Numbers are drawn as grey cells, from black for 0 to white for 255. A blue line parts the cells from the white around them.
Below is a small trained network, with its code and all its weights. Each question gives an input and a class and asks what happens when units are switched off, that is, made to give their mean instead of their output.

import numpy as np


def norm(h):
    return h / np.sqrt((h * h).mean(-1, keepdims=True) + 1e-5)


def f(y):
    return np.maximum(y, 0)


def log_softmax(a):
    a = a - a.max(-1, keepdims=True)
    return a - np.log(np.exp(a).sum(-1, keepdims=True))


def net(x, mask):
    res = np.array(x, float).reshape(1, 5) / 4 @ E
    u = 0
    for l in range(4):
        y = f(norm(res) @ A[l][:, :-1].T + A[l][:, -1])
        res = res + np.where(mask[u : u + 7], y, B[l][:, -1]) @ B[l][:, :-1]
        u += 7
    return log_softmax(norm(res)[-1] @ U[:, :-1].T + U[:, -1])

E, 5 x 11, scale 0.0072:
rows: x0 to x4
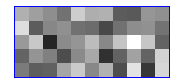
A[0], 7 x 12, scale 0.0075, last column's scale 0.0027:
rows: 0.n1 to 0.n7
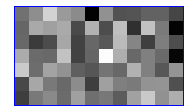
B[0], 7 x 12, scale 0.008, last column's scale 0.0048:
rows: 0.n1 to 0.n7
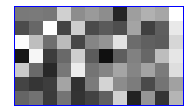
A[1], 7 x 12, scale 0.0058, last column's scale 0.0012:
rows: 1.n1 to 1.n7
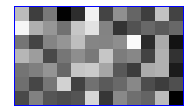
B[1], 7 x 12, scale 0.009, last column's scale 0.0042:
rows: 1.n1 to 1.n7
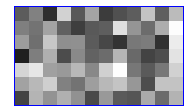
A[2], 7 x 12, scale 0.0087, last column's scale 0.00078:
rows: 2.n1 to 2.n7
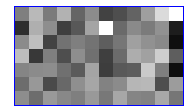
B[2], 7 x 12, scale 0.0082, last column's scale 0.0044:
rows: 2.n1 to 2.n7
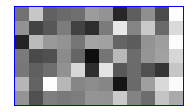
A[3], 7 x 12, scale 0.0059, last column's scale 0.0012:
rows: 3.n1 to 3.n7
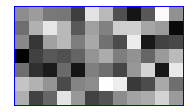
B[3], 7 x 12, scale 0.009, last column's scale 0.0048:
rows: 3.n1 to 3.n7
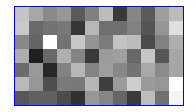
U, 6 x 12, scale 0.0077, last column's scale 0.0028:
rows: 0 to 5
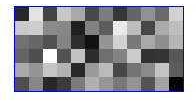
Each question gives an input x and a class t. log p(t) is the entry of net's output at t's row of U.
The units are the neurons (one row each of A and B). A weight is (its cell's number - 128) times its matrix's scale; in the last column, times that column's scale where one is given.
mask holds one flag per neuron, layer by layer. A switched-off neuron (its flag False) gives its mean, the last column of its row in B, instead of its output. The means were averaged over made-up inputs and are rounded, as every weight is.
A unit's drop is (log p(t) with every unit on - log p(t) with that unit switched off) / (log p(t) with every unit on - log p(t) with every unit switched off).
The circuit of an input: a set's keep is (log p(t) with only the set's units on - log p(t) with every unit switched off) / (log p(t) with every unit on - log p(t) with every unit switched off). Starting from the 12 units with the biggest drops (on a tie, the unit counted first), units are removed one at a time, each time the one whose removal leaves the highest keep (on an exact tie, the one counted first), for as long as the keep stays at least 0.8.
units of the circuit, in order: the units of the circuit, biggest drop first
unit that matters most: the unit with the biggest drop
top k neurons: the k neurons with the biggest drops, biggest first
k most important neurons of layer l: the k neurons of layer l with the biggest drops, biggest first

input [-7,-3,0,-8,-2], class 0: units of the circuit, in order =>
0.n4
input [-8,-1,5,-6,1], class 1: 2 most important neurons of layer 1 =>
1.n1; 1.n7
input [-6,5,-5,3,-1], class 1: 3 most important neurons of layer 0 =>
0.n3; 0.n5; 0.n4
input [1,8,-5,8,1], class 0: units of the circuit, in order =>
1.n1; 2.n1
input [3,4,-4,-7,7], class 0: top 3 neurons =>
0.n4; 0.n1; 0.n2
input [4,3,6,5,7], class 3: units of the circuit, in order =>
1.n3; 3.n3
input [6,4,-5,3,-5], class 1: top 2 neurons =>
1.n5; 1.n2
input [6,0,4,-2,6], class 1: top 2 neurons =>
0.n2; 1.n2
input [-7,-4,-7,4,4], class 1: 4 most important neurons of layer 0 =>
0.n3; 0.n4; 0.n6; 0.n7
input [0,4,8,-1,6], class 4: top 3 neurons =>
2.n6; 0.n2; 3.n7
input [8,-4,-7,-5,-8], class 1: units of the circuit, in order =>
1.n5; 3.n6
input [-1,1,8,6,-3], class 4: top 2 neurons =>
2.n6; 0.n4
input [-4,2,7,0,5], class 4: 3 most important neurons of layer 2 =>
2.n6; 2.n3; 2.n5
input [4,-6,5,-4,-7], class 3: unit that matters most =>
0.n2
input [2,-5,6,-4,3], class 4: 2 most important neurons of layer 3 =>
3.n2; 3.n5
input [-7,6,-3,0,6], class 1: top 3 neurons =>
0.n3; 1.n6; 0.n2
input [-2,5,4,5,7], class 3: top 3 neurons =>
1.n3; 3.n3; 1.n4
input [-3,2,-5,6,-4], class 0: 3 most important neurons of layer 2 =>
2.n1; 2.n5; 2.n6
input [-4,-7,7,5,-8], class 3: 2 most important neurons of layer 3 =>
3.n7; 3.n6
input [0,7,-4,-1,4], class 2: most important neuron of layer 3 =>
3.n7
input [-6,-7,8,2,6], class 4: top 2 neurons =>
2.n6; 0.n2
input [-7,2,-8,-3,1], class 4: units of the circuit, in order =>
0.n1; 1.n6
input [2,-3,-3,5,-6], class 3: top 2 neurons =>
0.n2; 0.n4
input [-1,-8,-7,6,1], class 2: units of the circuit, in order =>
2.n2; 3.n4
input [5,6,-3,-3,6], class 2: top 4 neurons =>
1.n2; 2.n4; 0.n2; 3.n7
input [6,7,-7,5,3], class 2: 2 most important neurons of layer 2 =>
2.n4; 2.n6
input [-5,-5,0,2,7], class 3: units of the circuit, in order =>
1.n3
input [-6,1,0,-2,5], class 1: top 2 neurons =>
0.n3; 0.n2
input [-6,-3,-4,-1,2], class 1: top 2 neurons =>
0.n3; 1.n6
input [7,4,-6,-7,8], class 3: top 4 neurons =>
1.n4; 1.n3; 2.n3; 2.n6
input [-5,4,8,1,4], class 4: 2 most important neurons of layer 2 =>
2.n6; 2.n3
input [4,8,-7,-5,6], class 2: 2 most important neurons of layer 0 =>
0.n5; 0.n2
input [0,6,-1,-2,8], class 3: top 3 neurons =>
1.n3; 1.n4; 3.n3
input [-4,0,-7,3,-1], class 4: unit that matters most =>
1.n6
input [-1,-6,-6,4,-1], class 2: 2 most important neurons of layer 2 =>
2.n2; 2.n6
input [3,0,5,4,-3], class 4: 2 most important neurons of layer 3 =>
3.n1; 3.n5
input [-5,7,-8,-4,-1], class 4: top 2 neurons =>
0.n1; 1.n6
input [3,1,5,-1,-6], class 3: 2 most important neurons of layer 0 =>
0.n2; 0.n3
